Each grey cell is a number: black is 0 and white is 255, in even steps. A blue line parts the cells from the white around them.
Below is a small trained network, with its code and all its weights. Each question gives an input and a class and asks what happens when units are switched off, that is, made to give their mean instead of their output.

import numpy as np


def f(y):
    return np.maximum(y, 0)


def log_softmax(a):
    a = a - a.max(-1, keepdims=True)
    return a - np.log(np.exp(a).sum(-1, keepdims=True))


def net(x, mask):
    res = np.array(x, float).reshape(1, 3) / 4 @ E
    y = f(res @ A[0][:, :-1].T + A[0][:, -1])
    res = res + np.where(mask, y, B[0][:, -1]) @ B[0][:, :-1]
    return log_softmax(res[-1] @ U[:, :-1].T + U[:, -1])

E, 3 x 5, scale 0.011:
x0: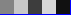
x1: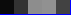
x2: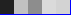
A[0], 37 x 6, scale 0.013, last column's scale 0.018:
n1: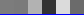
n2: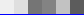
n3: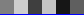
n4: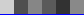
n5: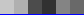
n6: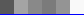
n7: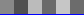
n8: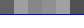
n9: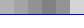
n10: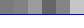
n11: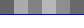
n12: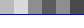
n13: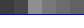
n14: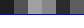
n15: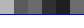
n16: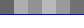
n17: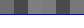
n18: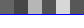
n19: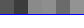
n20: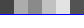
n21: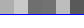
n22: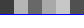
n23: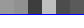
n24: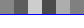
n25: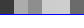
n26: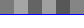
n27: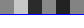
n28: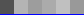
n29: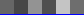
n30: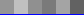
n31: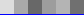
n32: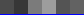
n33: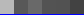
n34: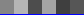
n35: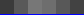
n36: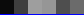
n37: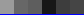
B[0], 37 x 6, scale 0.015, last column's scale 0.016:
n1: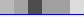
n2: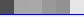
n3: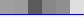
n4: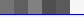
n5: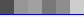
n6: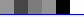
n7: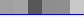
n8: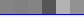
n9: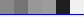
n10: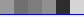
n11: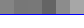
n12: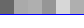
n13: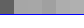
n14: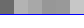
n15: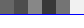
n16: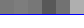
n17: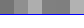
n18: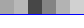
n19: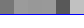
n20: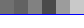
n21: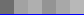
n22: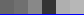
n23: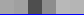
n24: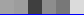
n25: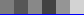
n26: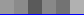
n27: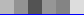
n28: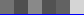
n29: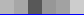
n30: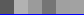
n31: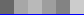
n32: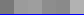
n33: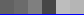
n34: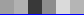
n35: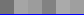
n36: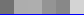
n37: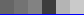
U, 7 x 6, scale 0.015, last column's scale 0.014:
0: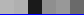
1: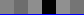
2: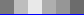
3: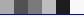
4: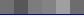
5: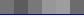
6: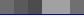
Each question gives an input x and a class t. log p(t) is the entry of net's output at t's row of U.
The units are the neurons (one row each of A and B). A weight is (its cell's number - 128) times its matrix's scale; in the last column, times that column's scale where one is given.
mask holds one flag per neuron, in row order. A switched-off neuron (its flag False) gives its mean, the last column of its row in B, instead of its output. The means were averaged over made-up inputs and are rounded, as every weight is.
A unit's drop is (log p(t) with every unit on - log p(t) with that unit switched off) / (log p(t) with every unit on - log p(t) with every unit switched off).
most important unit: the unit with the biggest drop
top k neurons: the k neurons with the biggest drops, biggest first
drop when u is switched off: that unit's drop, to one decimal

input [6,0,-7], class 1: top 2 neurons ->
n15; n4
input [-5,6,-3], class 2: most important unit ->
n36
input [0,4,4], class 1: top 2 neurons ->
n25; n2
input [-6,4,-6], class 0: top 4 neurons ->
n24; n29; n18; n1
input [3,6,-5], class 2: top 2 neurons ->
n14; n36
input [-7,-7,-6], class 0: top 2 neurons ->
n1; n24
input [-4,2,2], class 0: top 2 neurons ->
n18; n9
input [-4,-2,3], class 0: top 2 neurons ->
n18; n1
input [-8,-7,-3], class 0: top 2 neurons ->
n1; n24
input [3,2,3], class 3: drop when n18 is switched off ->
0.2
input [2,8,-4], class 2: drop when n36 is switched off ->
0.0
